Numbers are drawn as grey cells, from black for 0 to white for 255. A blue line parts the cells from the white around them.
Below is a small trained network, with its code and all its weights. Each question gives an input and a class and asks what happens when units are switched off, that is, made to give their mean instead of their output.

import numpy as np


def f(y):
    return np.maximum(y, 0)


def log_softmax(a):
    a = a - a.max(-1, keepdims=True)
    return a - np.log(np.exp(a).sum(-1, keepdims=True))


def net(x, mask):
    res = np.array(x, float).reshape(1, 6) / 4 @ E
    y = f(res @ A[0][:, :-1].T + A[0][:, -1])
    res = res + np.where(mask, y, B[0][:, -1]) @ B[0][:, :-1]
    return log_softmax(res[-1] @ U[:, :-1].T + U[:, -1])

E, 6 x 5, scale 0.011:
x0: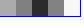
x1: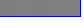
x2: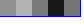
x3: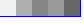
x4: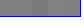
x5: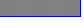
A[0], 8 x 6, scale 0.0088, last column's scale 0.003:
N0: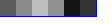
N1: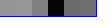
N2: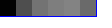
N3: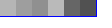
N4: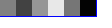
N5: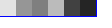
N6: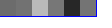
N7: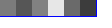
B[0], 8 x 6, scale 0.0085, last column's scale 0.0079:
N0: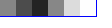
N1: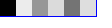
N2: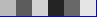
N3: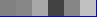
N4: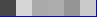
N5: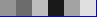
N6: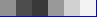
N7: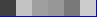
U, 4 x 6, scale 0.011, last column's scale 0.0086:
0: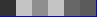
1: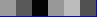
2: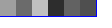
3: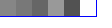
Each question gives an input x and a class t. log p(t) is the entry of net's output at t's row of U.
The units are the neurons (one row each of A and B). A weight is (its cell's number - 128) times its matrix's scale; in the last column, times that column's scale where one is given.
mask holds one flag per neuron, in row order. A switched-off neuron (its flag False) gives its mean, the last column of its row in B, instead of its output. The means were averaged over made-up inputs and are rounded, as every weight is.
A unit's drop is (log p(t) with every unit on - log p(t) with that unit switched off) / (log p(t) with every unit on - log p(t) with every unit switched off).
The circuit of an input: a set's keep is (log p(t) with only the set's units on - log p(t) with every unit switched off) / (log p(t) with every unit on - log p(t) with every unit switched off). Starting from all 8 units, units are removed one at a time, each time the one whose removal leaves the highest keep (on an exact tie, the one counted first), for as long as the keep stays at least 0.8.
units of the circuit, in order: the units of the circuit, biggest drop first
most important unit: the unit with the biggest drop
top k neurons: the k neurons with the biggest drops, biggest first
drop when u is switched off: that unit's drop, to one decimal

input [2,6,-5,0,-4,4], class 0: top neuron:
[N0]
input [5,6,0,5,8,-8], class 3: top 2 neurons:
[N0 N6]
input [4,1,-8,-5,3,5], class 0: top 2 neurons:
[N4 N7]
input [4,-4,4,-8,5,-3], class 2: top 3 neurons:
[N2 N0 N6]
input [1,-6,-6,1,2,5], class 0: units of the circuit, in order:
[N4 N7]
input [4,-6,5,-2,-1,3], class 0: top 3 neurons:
[N1 N0 N6]
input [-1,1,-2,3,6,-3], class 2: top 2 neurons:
[N1 N0]
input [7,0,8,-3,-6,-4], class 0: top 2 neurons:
[N1 N0]
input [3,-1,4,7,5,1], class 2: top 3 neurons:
[N5 N0 N6]
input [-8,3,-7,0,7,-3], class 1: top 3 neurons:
[N0 N6 N1]
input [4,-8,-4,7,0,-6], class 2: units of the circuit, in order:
[N5 N0]
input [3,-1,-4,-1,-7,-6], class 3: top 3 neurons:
[N1 N0 N6]
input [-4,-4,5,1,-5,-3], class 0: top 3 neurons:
[N1 N2 N5]
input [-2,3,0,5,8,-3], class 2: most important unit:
N5
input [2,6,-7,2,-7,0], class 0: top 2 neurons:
[N4 N7]
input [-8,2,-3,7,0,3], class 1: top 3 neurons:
[N0 N6 N2]
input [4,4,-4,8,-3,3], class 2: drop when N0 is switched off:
0.1
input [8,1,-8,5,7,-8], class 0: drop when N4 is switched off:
0.3
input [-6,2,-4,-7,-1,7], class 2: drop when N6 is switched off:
-0.2
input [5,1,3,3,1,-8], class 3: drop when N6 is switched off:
0.7
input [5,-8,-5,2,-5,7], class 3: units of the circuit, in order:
[N0]
